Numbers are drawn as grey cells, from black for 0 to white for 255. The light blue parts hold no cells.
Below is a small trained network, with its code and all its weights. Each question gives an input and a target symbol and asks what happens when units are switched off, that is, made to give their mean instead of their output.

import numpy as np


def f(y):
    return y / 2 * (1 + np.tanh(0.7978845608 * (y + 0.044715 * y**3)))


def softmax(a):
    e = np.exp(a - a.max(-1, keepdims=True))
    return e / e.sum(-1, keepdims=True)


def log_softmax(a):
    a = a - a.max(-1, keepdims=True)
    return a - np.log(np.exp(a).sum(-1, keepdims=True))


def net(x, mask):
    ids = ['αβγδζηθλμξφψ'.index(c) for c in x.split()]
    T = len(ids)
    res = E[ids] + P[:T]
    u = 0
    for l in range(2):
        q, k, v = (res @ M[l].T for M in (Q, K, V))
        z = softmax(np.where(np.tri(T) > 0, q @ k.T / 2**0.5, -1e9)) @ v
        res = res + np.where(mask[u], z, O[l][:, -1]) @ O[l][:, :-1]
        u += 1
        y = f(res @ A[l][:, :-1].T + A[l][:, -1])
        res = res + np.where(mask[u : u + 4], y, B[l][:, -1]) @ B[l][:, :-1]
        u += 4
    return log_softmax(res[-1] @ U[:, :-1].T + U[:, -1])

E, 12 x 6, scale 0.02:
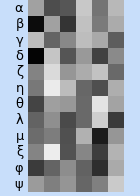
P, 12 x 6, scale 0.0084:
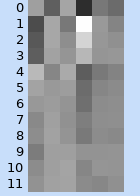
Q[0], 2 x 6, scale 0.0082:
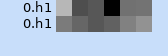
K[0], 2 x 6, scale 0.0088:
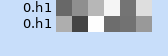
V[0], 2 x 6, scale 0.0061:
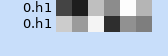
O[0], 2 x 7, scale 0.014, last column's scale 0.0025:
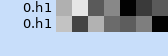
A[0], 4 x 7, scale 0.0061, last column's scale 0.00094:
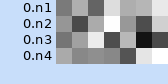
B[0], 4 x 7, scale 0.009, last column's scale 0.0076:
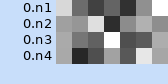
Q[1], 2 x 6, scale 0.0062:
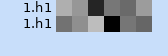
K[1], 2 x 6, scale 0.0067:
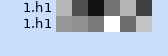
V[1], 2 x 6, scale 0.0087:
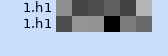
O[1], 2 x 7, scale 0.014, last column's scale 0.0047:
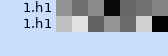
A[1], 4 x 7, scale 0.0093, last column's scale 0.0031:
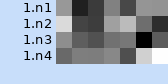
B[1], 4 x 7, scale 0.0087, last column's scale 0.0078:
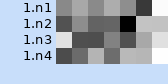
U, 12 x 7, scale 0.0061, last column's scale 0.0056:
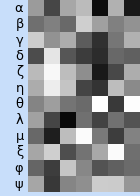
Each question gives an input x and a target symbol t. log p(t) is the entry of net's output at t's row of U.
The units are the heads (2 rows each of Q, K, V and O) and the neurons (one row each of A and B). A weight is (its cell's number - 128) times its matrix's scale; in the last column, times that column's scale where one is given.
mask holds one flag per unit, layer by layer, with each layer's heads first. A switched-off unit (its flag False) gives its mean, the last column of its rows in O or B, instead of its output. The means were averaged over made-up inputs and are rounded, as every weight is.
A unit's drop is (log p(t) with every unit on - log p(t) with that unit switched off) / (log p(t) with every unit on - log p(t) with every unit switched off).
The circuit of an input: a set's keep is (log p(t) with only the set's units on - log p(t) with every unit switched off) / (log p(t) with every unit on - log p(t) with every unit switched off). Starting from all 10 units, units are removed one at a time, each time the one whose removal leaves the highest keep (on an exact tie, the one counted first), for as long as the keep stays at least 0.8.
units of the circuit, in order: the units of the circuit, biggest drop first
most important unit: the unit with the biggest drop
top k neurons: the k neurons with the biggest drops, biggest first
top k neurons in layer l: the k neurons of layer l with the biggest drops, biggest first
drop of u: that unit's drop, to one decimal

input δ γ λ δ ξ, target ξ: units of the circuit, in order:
0.n4, 0.h1, 1.h1
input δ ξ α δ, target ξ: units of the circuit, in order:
0.h1, 1.h1
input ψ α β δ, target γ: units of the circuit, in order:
1.h1, 0.h1
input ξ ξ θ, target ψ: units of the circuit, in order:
0.h1
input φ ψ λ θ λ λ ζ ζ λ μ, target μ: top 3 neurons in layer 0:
0.n3, 0.n1, 0.n2
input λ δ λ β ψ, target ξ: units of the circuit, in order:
0.h1, 1.h1
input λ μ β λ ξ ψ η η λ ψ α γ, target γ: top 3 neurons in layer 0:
0.n2, 0.n4, 0.n3
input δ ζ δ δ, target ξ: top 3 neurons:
0.n3, 0.n4, 1.n4
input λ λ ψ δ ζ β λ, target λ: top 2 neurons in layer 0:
0.n3, 0.n2
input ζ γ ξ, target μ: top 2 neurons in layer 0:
0.n3, 0.n4
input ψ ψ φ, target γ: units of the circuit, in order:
1.h1, 0.h1
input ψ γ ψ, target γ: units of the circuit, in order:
0.h1, 1.h1
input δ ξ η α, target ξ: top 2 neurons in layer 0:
0.n4, 0.n3
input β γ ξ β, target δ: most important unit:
0.n1
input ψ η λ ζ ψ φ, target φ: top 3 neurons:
0.n1, 0.n4, 0.n3
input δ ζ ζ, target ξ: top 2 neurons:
0.n3, 0.n1
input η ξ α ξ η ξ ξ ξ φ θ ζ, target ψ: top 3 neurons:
0.n2, 1.n1, 0.n1
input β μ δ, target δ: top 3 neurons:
0.n1, 0.n3, 0.n4
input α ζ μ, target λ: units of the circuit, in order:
1.h1, 1.n3
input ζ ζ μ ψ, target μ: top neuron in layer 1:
1.n1
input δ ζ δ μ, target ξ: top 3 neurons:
0.n3, 0.n4, 1.n4
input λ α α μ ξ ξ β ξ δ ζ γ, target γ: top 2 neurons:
0.n2, 1.n4
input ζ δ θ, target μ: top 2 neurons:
0.n3, 0.n1
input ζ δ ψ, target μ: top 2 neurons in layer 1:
1.n1, 1.n3
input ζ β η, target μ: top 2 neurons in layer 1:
1.n2, 1.n3
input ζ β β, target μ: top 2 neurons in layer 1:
1.n1, 1.n2
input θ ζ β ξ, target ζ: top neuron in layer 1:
1.n1
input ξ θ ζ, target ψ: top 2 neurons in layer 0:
0.n2, 0.n1
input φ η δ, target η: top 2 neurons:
0.n3, 1.n4
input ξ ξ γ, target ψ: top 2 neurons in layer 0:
0.n2, 0.n3
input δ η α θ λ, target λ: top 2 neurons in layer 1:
1.n3, 1.n4
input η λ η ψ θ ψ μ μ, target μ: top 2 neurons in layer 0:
0.n4, 0.n1
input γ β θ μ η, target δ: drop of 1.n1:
0.0
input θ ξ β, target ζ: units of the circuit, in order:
0.h1
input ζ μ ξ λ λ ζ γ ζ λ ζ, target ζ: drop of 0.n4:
0.2
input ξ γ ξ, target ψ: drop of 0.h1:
0.7
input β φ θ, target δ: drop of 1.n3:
0.1
